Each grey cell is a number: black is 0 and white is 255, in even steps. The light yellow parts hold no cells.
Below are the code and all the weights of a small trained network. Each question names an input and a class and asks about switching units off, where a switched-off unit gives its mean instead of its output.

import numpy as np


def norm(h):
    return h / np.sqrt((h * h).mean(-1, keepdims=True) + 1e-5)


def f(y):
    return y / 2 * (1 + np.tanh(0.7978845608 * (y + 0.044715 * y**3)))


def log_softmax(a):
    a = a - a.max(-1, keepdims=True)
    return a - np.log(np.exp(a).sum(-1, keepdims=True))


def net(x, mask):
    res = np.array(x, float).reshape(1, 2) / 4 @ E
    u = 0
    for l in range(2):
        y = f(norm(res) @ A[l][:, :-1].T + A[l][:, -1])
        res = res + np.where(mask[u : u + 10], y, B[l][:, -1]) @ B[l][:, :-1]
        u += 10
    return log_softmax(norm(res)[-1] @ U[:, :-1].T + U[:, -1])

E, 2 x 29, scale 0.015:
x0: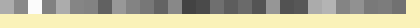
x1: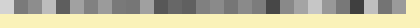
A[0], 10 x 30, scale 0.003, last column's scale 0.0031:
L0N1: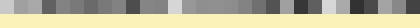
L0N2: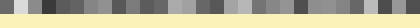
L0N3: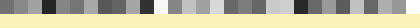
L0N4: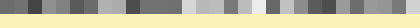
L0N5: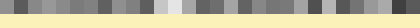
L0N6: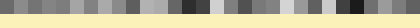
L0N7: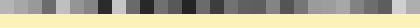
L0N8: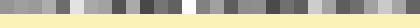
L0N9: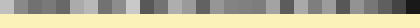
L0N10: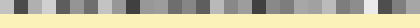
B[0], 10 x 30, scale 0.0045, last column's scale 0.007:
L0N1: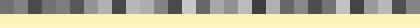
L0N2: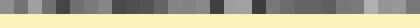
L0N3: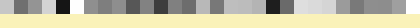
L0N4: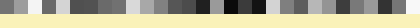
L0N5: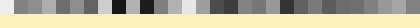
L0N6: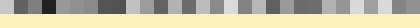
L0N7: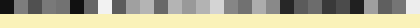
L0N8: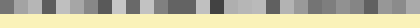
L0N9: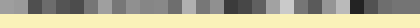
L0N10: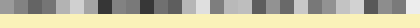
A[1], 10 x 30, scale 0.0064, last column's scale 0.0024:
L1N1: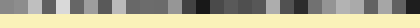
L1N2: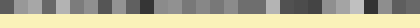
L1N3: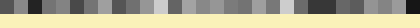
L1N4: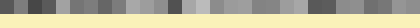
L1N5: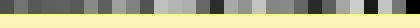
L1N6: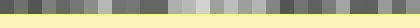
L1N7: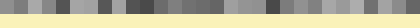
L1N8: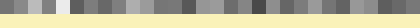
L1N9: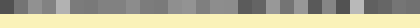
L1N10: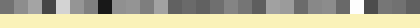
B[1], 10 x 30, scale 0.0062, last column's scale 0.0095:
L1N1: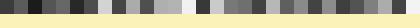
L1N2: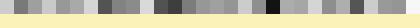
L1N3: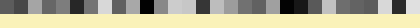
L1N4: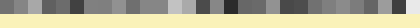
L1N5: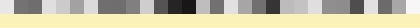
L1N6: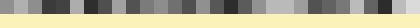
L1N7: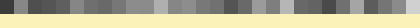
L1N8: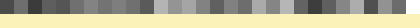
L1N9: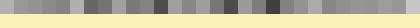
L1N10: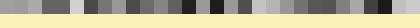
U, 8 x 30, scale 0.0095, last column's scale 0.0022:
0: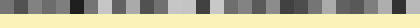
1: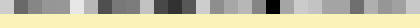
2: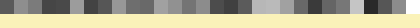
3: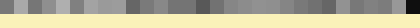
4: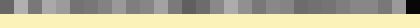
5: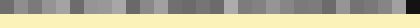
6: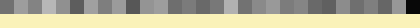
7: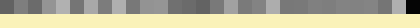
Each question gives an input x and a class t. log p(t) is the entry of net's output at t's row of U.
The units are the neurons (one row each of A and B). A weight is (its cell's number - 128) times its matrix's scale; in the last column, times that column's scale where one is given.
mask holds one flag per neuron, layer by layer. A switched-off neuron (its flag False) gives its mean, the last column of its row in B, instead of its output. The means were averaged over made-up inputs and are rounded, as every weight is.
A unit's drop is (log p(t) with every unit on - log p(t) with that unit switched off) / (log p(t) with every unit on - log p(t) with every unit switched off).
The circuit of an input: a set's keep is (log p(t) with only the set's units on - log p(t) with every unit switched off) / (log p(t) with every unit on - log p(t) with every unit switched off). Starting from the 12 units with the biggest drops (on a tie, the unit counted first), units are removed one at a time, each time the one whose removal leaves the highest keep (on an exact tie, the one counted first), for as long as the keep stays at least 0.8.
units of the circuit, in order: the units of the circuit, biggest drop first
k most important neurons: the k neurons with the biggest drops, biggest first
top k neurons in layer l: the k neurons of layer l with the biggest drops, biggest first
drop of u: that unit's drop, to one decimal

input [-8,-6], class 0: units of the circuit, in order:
(L1N3)
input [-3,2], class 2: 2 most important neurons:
(L0N4 L0N7)
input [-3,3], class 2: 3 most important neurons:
(L0N3 L0N4 L0N7)
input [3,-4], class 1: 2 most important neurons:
(L0N4 L1N2)
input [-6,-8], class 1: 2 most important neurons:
(L1N5 L0N7)
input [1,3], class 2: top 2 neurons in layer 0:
(L0N10 L0N3)
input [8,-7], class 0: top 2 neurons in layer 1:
(L1N1 L1N2)
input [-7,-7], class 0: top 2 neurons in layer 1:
(L1N3 L1N4)
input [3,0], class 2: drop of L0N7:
1.5
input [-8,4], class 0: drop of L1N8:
0.0
